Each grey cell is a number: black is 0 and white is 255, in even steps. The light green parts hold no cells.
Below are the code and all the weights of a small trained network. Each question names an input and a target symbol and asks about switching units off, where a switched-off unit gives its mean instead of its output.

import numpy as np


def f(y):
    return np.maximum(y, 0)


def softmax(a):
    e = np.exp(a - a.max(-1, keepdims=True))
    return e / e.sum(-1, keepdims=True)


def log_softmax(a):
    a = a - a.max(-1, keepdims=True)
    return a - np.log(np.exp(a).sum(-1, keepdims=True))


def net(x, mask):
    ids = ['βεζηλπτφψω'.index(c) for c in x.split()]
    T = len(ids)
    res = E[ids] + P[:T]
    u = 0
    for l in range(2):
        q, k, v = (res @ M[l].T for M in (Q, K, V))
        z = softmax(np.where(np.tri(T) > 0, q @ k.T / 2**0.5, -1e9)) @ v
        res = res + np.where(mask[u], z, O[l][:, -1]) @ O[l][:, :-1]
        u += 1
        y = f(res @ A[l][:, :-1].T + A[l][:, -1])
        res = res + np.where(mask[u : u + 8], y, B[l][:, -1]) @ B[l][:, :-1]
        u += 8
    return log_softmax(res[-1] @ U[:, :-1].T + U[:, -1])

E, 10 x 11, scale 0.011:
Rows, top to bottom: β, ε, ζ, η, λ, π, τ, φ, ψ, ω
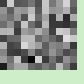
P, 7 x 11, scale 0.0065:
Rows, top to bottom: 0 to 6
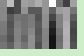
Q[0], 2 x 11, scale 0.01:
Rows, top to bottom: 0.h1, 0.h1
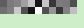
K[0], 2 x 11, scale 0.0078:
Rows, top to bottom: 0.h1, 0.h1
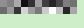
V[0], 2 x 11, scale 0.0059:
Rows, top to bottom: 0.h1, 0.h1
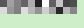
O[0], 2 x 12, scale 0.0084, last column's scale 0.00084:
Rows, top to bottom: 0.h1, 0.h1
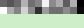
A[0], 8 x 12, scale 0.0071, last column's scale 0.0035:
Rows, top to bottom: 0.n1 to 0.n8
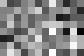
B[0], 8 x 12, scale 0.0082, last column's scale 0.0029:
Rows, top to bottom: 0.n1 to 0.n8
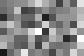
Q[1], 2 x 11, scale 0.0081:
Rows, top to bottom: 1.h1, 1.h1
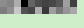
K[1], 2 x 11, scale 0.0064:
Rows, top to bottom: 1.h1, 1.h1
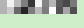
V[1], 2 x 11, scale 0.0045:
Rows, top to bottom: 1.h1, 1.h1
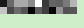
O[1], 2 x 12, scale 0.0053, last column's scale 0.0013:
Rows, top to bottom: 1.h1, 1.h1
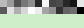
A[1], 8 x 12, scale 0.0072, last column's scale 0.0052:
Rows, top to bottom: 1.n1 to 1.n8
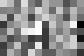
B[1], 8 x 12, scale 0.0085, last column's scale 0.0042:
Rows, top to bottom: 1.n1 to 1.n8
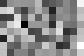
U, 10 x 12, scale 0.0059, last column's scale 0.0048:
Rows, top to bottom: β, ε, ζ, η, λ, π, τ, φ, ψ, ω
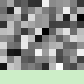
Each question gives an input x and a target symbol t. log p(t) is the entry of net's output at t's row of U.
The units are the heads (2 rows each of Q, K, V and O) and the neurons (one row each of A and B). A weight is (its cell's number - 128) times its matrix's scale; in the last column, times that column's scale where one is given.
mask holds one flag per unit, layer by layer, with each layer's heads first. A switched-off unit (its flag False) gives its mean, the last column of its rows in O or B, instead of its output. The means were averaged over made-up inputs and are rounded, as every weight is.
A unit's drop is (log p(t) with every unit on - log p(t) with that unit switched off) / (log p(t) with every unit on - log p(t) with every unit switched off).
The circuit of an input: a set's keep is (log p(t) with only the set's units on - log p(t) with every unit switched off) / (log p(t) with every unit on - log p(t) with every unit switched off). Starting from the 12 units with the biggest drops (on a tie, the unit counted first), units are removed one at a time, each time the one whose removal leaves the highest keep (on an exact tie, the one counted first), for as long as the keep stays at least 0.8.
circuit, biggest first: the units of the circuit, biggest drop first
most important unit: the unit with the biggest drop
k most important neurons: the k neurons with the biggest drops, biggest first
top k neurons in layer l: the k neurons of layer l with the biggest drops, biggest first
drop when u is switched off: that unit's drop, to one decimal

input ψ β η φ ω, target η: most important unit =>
1.h1
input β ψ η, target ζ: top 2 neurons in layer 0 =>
0.n4, 0.n3
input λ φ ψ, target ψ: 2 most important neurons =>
1.n7, 1.n4
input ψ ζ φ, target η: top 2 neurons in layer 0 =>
0.n8, 0.n3
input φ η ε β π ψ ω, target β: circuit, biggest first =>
0.n5, 1.h1, 0.n1, 0.h1
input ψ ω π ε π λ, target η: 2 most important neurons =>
0.n8, 1.n1
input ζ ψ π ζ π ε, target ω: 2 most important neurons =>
0.n5, 1.n6
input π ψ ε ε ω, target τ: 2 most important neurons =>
1.n5, 1.n8
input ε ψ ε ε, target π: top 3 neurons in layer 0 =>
0.n1, 0.n4, 0.n2
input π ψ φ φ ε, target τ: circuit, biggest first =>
1.h1, 1.n5, 0.h1, 1.n8
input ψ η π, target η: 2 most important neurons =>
0.n8, 0.n3
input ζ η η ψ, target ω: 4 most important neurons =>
0.n5, 1.n6, 0.n1, 0.n4
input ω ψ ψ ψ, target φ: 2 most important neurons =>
1.n7, 0.n4
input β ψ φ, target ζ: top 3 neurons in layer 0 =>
0.n4, 0.n7, 0.n3
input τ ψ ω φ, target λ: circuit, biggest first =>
0.h1
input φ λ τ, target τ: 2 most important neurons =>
1.n5, 0.n1
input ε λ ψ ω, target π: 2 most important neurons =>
1.n7, 0.n1
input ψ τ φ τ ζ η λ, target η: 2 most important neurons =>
0.n8, 1.n1
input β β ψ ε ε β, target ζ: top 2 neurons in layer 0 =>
0.n4, 0.n7
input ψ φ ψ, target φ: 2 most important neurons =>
0.n8, 1.n6
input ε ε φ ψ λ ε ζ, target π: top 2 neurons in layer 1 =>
1.n7, 1.n6
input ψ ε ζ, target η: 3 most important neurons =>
0.n8, 1.n1, 0.n3
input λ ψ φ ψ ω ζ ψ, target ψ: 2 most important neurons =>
1.n7, 0.n4
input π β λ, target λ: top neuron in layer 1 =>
1.n2
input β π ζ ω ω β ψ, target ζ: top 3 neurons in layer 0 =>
0.n4, 0.n7, 0.n1
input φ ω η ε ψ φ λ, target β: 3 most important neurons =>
0.n5, 0.n1, 0.n2
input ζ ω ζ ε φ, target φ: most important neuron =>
0.n1
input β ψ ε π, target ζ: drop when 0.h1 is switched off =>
1.1
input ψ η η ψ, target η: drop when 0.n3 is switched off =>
0.2
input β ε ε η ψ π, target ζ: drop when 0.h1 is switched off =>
1.0
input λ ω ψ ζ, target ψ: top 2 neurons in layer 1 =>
1.n7, 1.n8
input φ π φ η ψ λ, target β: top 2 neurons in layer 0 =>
0.n5, 0.n1
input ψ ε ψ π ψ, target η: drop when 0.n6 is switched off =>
-0.1
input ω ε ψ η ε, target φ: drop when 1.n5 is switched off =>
0.0
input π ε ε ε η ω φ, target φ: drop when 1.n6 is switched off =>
0.2
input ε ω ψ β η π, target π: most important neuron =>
0.n1
